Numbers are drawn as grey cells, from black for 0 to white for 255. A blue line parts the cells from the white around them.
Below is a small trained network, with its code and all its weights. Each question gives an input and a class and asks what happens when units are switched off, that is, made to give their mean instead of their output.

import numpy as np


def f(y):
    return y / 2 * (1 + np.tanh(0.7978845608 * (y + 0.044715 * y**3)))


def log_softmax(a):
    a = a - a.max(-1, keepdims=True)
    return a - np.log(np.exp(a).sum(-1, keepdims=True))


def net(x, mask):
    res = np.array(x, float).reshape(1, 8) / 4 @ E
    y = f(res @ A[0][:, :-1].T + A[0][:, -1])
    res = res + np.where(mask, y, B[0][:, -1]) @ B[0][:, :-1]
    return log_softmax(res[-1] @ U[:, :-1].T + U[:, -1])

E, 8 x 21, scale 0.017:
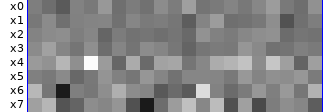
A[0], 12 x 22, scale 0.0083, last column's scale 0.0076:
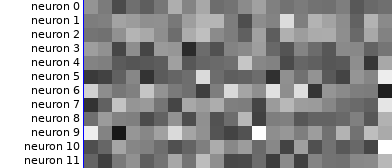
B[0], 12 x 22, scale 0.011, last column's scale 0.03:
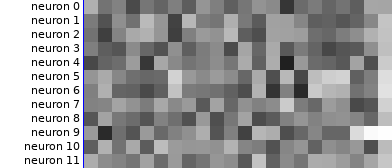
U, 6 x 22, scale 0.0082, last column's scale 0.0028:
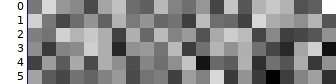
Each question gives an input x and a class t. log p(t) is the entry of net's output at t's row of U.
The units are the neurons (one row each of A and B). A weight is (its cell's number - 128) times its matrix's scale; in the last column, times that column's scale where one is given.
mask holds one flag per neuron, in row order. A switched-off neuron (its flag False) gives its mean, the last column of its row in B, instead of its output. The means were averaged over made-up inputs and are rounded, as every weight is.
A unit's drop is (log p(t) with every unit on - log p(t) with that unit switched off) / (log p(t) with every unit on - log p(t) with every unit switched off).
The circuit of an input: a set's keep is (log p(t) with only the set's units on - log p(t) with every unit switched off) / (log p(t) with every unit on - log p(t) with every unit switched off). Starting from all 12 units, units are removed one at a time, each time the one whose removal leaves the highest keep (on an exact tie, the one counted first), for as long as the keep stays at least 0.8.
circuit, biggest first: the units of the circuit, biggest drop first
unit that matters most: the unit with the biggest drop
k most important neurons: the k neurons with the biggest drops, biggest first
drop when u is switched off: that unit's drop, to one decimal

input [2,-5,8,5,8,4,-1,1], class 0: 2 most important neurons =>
(neuron 6; neuron 9)
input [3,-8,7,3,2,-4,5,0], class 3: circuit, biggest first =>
(neuron 5; neuron 6)
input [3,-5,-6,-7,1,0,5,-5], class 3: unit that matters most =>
neuron 6
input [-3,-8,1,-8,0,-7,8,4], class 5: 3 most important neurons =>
(neuron 5; neuron 3; neuron 11)
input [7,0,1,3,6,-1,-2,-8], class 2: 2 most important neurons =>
(neuron 7; neuron 9)
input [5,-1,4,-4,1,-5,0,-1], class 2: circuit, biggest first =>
(neuron 9; neuron 6)
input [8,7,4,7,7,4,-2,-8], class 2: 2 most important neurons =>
(neuron 7; neuron 9)
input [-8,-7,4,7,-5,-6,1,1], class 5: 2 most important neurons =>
(neuron 6; neuron 4)
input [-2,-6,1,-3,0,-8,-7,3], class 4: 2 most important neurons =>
(neuron 5; neuron 11)
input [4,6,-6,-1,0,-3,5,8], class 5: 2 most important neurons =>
(neuron 5; neuron 3)
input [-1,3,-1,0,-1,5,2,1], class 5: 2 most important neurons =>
(neuron 6; neuron 5)
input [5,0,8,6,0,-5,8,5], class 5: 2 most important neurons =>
(neuron 5; neuron 3)
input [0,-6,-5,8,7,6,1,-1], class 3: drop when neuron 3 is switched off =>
0.0
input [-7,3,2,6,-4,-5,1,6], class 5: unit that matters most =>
neuron 3
